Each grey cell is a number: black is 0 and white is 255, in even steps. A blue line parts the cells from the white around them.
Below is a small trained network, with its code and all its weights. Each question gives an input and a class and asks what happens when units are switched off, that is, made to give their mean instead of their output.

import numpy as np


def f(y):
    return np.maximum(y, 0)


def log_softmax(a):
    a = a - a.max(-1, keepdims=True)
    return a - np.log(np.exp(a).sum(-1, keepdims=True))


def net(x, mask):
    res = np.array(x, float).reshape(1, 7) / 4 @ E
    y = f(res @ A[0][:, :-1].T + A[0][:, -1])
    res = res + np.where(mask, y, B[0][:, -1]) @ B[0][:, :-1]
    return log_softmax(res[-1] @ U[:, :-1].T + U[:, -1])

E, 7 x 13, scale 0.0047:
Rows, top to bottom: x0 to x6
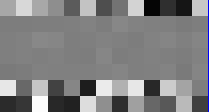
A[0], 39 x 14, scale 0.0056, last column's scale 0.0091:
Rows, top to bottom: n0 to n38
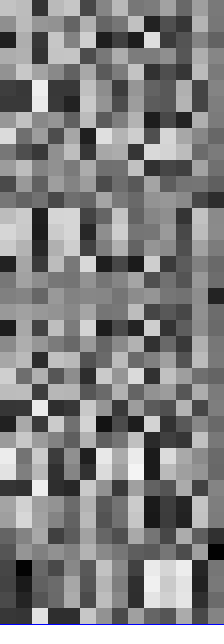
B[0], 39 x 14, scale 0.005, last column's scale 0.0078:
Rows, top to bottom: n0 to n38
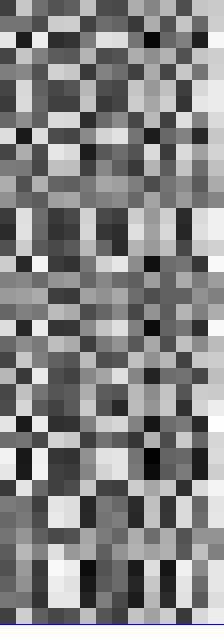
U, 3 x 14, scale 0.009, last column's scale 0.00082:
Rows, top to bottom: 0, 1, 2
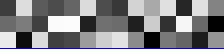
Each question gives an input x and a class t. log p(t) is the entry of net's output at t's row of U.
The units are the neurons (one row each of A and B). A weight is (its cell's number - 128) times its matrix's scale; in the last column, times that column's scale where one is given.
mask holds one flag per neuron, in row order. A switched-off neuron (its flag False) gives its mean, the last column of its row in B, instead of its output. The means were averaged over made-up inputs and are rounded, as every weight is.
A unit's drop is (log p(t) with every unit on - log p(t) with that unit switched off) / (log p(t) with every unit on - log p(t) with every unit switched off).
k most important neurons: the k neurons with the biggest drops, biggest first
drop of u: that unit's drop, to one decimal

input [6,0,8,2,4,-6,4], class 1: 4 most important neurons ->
n32; n31; n7; n27
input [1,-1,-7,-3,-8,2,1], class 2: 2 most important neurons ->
n14; n13
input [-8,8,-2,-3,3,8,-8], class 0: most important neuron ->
n14
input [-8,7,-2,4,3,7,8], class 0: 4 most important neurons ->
n30; n6; n25; n38
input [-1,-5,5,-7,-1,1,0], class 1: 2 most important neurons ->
n26; n2
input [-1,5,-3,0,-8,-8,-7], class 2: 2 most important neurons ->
n2; n26
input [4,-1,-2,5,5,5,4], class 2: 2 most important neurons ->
n29; n28
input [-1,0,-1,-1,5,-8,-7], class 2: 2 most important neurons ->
n2; n26
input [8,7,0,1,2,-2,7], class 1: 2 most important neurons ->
n32; n31
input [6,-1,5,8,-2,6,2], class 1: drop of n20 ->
0.2
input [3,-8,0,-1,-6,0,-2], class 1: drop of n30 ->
0.1
